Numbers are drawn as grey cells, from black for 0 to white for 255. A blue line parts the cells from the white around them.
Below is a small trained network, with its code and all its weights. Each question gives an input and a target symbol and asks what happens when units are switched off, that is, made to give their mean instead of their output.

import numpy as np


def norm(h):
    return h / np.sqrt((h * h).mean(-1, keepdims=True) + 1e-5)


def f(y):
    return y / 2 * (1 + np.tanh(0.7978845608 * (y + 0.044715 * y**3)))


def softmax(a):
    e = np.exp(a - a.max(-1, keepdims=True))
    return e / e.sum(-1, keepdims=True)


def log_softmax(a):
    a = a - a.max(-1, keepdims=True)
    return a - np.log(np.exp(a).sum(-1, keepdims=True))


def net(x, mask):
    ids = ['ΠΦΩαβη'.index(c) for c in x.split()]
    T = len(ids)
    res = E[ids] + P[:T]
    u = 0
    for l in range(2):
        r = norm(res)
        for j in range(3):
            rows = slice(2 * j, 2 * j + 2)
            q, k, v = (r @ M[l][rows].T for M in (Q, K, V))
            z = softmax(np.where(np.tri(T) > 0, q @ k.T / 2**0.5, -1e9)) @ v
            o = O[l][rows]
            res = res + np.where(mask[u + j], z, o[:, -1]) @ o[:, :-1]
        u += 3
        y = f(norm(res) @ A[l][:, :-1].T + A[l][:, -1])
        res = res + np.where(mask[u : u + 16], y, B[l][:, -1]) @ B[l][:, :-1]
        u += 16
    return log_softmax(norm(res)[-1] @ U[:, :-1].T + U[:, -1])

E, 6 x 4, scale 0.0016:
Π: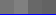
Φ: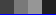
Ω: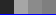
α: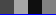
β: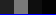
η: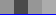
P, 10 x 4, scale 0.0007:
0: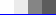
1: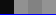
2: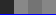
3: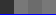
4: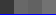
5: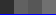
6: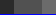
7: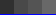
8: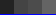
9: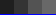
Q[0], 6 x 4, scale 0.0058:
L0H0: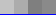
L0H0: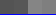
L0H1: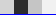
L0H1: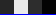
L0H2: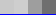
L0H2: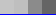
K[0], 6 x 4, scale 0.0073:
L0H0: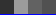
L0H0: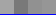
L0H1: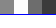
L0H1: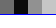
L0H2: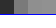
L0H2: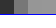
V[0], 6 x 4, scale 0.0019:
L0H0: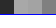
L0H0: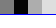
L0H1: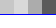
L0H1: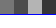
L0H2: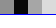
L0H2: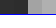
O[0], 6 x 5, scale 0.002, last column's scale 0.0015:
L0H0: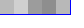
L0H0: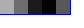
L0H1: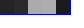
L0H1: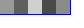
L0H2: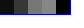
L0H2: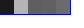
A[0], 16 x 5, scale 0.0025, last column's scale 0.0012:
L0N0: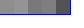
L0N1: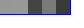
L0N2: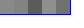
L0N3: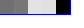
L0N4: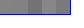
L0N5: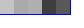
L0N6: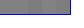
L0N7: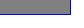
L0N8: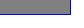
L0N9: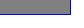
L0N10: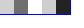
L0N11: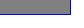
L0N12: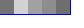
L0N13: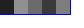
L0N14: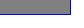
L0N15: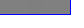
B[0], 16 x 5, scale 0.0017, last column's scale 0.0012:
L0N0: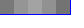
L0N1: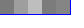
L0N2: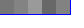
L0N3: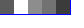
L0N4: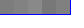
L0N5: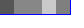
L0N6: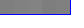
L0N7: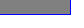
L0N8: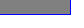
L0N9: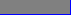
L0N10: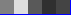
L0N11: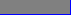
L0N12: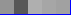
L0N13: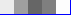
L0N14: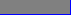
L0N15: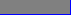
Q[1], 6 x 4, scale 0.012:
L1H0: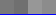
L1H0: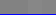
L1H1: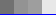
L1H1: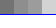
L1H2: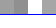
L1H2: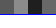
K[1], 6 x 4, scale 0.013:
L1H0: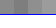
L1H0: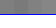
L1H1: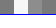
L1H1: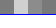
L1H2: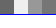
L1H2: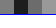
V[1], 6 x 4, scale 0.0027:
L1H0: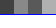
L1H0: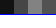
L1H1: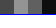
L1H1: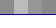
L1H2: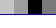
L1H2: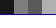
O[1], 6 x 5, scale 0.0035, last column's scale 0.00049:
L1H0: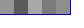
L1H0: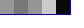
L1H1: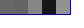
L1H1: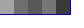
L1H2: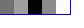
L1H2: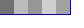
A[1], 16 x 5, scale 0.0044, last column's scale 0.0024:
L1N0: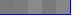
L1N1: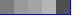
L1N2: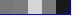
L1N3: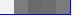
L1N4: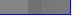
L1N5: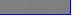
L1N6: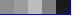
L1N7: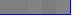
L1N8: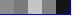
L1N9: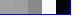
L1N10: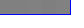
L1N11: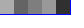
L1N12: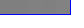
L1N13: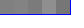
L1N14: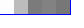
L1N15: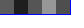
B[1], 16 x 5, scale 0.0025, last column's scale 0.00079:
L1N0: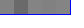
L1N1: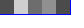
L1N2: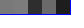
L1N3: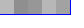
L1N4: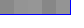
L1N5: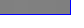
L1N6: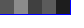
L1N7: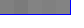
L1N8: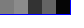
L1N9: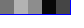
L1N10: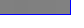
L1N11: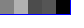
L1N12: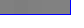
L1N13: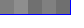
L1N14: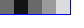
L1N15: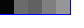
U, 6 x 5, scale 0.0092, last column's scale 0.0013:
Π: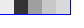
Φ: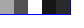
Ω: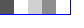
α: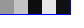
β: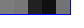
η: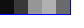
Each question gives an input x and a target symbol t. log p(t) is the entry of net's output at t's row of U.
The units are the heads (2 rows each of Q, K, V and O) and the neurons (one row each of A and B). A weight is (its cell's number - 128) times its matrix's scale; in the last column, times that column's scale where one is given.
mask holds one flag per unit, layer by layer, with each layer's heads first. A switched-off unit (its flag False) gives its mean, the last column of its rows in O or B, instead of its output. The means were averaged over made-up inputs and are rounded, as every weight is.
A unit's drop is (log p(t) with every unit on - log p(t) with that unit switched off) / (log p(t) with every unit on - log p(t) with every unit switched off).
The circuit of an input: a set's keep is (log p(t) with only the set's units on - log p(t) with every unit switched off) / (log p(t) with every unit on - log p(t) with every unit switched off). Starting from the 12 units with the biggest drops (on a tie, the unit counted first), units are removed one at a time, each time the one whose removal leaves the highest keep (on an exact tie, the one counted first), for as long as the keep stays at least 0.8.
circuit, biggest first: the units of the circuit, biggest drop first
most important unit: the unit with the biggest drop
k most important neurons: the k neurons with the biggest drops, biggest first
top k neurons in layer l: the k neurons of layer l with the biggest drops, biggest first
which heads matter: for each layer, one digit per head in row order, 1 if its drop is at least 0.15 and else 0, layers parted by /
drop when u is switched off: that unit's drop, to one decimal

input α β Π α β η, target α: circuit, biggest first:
L1H2
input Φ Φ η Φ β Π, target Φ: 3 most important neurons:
L0N3, L0N10, L0N13
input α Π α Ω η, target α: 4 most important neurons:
L0N10, L0N12, L0N3, L0N13
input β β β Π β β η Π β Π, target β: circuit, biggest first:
L0N10, L1H2, L1H1
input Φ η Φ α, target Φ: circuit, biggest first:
L1H2, L0H1
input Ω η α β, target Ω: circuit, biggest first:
L1H2, L0H1, L1H1
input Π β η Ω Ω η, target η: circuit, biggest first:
L0H1, L1N15
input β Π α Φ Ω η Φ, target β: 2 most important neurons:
L0N10, L0N1
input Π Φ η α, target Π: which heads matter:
011 / 001
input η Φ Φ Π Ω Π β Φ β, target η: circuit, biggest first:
L0H2, L0H1, L1H0
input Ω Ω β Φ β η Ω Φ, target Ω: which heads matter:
010 / 001
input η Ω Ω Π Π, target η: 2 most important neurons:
L1N15, L0N10
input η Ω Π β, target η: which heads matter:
011 / 100
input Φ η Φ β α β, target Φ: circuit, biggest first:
L0H1, L1H2
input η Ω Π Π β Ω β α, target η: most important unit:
L0H2
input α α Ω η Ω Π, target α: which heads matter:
110 / 001
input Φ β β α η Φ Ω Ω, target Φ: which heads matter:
110 / 000
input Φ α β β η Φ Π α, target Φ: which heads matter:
110 / 011
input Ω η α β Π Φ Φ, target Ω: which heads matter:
111 / 001
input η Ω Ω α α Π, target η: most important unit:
L1N15
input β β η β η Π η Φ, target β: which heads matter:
100 / 001
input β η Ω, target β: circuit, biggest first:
L0H0, L1H2
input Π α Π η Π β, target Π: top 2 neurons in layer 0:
L0N13, L0N3
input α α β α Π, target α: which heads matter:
010 / 011
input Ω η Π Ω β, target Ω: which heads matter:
110 / 001
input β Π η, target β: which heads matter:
100 / 001
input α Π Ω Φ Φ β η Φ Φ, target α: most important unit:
L0H1
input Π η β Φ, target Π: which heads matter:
111 / 010
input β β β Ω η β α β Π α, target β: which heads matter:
000 / 010
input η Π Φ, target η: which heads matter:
111 / 100
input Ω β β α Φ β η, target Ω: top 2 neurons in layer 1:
L1N9, L1N1
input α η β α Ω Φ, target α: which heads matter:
111 / 001
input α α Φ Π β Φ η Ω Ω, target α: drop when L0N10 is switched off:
0.9
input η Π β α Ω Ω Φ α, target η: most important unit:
L0H0
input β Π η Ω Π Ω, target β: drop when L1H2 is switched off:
0.3
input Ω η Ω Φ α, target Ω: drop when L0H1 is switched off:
1.1
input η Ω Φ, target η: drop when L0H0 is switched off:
0.7
